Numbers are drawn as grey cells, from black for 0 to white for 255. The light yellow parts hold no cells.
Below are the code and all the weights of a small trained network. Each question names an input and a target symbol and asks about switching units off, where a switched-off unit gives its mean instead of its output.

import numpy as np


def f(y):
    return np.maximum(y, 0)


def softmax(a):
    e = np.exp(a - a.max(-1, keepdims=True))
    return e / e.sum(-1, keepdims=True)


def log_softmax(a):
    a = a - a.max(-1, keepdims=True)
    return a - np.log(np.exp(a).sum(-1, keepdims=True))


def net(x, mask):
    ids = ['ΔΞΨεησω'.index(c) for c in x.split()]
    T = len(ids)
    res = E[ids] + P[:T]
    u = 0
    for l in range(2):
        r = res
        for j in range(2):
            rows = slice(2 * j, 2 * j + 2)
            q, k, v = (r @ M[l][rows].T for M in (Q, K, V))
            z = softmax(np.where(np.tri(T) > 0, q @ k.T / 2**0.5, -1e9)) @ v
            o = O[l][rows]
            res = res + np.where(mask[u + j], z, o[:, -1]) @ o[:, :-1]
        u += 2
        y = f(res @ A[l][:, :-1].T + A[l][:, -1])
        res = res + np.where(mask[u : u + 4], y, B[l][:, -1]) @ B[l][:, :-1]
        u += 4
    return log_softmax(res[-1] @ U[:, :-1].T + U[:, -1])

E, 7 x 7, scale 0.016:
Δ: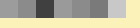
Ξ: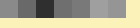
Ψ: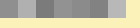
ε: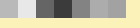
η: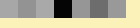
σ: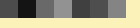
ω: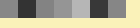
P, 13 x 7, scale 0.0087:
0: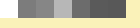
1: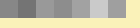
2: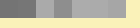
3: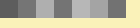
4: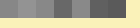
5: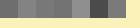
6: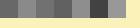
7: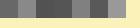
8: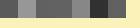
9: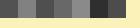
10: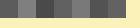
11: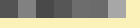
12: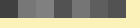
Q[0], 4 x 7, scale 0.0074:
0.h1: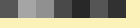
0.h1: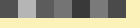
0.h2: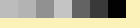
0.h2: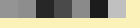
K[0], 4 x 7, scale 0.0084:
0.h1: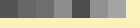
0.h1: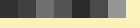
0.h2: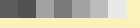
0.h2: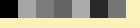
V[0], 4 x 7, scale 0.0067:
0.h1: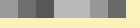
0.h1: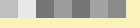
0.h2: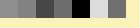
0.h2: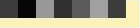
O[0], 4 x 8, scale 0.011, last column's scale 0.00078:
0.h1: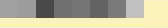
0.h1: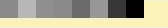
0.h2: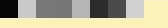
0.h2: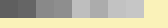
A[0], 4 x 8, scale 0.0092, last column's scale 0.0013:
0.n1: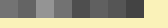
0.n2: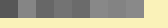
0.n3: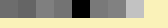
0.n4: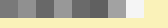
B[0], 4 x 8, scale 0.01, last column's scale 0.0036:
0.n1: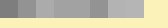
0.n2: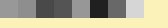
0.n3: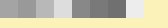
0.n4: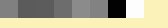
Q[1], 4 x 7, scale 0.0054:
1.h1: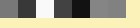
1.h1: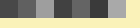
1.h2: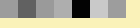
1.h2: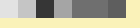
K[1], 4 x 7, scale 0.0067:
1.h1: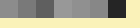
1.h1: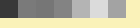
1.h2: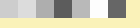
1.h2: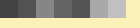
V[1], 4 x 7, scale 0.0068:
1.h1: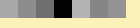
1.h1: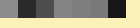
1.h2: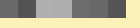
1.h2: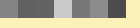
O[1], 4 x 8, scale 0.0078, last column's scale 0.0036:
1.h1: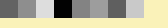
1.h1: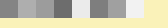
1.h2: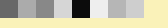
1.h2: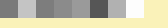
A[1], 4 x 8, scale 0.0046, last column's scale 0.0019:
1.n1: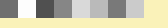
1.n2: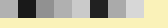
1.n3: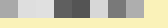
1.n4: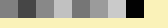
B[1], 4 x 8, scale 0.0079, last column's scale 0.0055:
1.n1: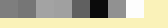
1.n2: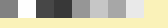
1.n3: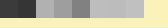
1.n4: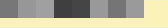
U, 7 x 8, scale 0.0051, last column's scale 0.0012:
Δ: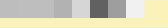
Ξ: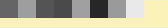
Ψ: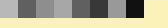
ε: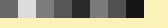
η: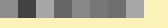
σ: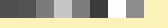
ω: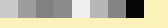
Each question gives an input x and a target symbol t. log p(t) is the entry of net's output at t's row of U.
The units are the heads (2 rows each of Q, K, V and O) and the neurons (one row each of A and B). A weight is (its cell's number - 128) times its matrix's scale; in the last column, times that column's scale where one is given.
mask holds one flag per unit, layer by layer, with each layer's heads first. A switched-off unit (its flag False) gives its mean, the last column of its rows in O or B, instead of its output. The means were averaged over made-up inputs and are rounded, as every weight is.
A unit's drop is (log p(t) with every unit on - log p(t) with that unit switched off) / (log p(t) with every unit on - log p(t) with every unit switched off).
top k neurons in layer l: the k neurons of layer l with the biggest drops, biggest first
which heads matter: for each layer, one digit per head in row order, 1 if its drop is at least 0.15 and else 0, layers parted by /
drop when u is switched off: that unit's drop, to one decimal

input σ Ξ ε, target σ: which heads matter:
01 / 01
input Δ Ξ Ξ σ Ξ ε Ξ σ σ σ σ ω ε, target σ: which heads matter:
00 / 01
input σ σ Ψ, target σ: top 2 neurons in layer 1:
[1.n1 1.n2]
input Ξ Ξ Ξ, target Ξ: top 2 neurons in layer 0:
[0.n3 0.n2]
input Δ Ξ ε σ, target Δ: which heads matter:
01 / 00
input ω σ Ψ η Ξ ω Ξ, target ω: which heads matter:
01 / 01
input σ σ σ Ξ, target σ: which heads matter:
00 / 01
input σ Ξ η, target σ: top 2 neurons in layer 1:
[1.n3 1.n2]
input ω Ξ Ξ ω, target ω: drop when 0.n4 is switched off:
-0.1
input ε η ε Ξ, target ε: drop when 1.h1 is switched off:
0.3
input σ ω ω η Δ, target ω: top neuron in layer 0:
[0.n2]
